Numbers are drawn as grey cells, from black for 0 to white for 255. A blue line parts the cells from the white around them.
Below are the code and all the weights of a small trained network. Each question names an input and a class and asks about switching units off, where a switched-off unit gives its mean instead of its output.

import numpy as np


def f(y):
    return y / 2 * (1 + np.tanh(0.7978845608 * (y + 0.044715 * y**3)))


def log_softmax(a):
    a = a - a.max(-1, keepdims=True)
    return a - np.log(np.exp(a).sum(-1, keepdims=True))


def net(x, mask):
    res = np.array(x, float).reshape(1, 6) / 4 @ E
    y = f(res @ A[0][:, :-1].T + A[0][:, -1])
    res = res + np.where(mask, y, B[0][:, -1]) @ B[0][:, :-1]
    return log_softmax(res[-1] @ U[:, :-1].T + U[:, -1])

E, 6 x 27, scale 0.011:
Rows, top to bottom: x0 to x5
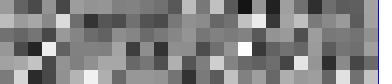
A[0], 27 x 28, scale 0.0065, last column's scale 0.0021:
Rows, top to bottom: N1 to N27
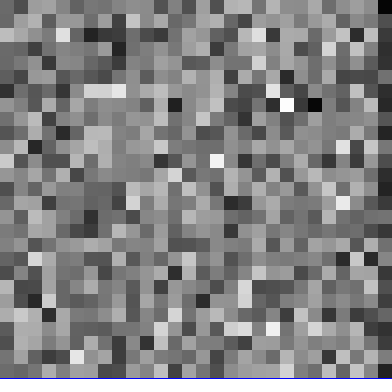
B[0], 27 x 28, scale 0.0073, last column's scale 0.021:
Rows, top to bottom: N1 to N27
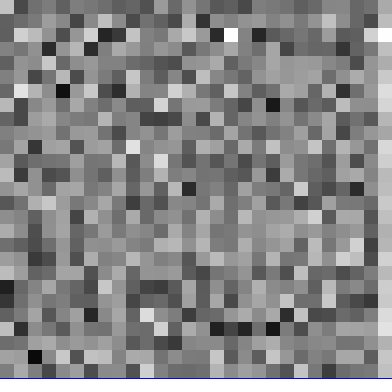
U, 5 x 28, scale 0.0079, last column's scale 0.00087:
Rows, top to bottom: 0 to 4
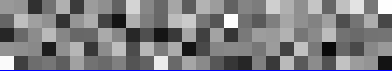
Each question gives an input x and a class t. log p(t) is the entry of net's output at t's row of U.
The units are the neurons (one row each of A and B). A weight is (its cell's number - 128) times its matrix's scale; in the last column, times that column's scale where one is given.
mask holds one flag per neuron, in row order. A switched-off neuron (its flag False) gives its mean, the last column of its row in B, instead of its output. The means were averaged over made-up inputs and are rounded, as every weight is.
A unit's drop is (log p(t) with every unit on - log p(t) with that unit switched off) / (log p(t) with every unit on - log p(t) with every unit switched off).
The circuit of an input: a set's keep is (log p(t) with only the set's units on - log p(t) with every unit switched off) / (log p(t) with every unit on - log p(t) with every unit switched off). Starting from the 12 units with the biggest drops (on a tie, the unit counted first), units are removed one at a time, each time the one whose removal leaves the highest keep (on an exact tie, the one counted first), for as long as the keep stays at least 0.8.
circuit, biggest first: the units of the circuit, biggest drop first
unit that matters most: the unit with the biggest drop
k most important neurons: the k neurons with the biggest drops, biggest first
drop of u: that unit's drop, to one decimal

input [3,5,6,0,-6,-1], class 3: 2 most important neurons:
[N7, N20]
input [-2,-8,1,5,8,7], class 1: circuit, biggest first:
[N7]
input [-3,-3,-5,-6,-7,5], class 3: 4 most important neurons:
[N14, N27, N4, N20]
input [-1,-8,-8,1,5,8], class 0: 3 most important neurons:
[N11, N3, N26]
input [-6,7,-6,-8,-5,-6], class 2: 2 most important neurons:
[N15, N2]
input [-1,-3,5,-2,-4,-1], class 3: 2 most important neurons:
[N3, N14]
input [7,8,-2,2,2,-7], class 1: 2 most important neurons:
[N3, N11]
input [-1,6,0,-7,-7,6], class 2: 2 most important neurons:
[N15, N2]
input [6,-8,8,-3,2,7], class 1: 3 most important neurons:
[N7, N19, N10]
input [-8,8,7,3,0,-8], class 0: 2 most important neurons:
[N19, N6]
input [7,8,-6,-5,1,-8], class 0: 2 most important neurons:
[N19, N16]
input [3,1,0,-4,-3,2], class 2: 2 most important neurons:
[N24, N23]
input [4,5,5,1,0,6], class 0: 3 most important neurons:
[N26, N11, N7]
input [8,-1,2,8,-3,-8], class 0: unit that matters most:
N19
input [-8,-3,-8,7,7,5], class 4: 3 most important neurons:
[N24, N13, N1]
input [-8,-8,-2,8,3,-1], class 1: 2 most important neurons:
[N7, N10]
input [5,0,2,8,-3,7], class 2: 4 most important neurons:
[N21, N22, N19, N6]
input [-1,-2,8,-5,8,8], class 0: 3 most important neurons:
[N11, N26, N18]
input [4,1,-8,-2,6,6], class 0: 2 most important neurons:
[N11, N26]
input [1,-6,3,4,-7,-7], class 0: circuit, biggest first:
[N19]
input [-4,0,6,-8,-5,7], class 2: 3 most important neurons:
[N15, N2, N9]
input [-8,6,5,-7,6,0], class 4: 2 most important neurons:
[N24, N13]
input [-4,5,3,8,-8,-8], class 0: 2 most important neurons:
[N19, N6]
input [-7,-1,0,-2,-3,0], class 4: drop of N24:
0.1
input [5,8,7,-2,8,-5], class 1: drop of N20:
0.2
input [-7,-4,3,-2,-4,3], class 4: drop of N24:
0.8
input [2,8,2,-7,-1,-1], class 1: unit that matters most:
N3
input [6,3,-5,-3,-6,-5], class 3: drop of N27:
0.4
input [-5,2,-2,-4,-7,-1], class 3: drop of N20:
0.0
